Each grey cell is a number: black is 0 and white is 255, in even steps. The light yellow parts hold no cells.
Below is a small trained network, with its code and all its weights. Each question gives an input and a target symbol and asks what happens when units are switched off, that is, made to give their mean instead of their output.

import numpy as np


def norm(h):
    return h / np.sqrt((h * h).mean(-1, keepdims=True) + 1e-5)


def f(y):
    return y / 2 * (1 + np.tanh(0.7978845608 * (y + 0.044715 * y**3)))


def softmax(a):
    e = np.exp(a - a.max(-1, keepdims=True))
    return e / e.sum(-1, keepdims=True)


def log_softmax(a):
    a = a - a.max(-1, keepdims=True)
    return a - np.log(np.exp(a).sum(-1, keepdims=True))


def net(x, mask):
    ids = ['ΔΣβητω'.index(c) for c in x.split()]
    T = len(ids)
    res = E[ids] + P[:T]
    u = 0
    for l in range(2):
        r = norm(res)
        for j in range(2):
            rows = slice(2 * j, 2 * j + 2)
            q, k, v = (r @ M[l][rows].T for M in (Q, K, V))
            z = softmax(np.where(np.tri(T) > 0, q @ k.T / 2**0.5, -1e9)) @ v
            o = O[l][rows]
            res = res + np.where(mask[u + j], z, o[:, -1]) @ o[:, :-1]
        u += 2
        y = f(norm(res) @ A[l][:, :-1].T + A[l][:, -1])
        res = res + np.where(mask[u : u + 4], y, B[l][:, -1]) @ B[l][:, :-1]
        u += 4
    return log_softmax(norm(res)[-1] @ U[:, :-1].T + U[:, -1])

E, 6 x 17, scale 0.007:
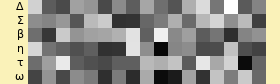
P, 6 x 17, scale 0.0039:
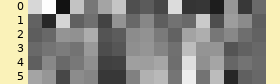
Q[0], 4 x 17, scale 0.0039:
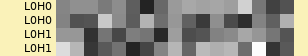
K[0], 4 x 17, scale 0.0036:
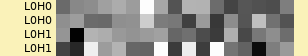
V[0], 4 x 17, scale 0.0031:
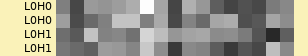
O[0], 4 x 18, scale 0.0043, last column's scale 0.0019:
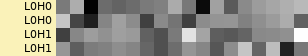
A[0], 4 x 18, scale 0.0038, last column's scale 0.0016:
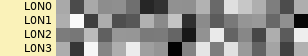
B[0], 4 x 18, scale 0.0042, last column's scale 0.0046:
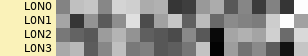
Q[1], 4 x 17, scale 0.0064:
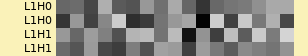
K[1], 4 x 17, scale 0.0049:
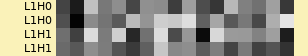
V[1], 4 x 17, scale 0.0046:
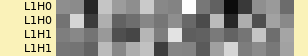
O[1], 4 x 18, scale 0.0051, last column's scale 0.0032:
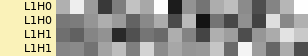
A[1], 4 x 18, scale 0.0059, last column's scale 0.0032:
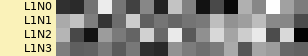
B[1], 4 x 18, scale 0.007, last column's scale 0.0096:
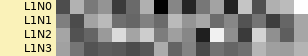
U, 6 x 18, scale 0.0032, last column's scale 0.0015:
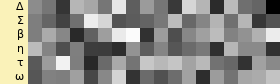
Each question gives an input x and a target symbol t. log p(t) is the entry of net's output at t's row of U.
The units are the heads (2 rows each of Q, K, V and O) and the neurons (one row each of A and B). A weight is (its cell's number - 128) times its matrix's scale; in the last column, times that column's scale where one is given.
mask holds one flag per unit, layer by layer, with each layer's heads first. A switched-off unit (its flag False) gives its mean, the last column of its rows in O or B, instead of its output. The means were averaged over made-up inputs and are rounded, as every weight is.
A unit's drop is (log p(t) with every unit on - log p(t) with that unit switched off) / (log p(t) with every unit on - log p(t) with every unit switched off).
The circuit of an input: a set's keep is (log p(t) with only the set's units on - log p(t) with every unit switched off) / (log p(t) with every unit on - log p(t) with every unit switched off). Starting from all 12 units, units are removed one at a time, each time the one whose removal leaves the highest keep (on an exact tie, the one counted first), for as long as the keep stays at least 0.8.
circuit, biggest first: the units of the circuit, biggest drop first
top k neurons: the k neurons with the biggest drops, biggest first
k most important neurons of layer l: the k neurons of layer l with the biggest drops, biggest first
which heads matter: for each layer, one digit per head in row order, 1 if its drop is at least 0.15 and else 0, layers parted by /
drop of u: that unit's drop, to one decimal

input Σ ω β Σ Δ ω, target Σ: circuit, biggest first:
L1H1, L1N0, L0H0
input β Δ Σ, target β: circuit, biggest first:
L1H0
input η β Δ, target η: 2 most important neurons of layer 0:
L0N1, L0N3
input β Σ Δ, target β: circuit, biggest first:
L1H0, L0H0
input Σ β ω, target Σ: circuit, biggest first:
L1H1, L1H0, L1N0
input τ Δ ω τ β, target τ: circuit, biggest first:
L1H0, L0H0, L1N0, L1N2
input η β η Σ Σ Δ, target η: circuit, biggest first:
L0H1, L0N1, L1H1, L1N3
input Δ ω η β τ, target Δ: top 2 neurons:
L1N2, L0N3
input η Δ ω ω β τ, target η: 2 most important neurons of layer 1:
L1N3, L1N0
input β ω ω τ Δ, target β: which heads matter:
11 / 10
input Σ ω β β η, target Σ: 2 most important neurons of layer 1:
L1N3, L1N0
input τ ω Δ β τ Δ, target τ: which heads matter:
01 / 10
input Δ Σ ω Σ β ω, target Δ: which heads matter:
10 / 11
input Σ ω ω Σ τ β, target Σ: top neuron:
L0N3
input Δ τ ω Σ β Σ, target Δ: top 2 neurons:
L0N3, L1N2
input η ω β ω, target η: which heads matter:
00 / 11
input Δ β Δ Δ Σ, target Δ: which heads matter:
10 / 11
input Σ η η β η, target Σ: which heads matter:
01 / 01
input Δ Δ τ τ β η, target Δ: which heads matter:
11 / 11
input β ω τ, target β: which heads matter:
10 / 10
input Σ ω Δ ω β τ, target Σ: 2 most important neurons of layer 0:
L0N2, L0N0
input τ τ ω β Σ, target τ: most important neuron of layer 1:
L1N1
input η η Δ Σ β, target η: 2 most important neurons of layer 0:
L0N0, L0N3
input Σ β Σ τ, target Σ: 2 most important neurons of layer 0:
L0N0, L0N3
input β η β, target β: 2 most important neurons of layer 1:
L1N0, L1N2
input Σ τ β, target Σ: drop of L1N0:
0.1
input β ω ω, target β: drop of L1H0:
1.0
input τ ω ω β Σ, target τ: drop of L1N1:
0.8
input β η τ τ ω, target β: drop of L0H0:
1.0
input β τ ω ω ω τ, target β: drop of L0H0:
0.6
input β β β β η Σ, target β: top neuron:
L1N0
